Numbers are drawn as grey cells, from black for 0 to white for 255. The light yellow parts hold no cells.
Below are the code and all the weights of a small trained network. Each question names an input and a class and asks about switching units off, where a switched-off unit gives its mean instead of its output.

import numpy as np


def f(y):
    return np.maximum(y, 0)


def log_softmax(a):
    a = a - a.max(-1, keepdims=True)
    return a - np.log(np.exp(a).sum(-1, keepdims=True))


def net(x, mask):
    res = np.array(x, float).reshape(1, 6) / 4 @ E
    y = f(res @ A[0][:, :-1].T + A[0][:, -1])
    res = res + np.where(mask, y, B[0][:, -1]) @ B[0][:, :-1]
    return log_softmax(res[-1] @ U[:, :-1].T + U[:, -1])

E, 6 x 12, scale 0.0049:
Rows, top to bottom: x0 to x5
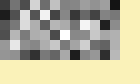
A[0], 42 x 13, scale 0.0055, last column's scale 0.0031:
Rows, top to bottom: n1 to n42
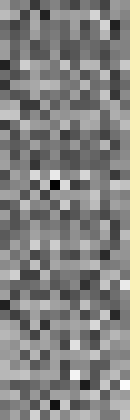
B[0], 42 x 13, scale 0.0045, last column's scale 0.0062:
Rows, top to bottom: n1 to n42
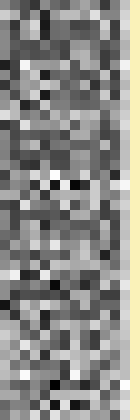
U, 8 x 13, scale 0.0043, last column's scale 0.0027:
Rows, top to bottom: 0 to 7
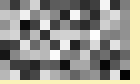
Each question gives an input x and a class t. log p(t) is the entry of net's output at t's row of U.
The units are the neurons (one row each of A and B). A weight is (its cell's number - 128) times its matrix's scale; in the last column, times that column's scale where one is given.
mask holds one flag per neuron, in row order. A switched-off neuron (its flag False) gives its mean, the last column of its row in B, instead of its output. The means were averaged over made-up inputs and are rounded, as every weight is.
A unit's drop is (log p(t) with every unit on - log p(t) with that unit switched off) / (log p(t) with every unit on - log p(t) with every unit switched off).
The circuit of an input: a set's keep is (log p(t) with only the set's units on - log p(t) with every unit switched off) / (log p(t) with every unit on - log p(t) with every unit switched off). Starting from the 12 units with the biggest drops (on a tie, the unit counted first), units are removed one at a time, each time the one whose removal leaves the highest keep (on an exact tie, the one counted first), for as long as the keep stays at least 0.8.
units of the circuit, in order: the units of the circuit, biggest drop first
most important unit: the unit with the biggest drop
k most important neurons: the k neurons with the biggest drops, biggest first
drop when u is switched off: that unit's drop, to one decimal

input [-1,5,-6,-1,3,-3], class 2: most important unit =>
n28
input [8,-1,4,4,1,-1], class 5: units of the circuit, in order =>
(n18, n31)
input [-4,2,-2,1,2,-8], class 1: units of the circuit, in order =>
(n38, n35)
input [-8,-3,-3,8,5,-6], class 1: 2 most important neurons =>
(n38, n35)
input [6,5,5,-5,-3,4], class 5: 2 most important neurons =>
(n31, n7)
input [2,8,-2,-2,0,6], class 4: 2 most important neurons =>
(n19, n41)
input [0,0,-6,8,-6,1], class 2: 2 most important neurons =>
(n19, n41)
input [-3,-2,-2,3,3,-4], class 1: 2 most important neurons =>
(n38, n35)
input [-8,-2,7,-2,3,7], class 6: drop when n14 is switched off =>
0.1
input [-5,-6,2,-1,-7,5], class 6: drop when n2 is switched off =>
-0.1
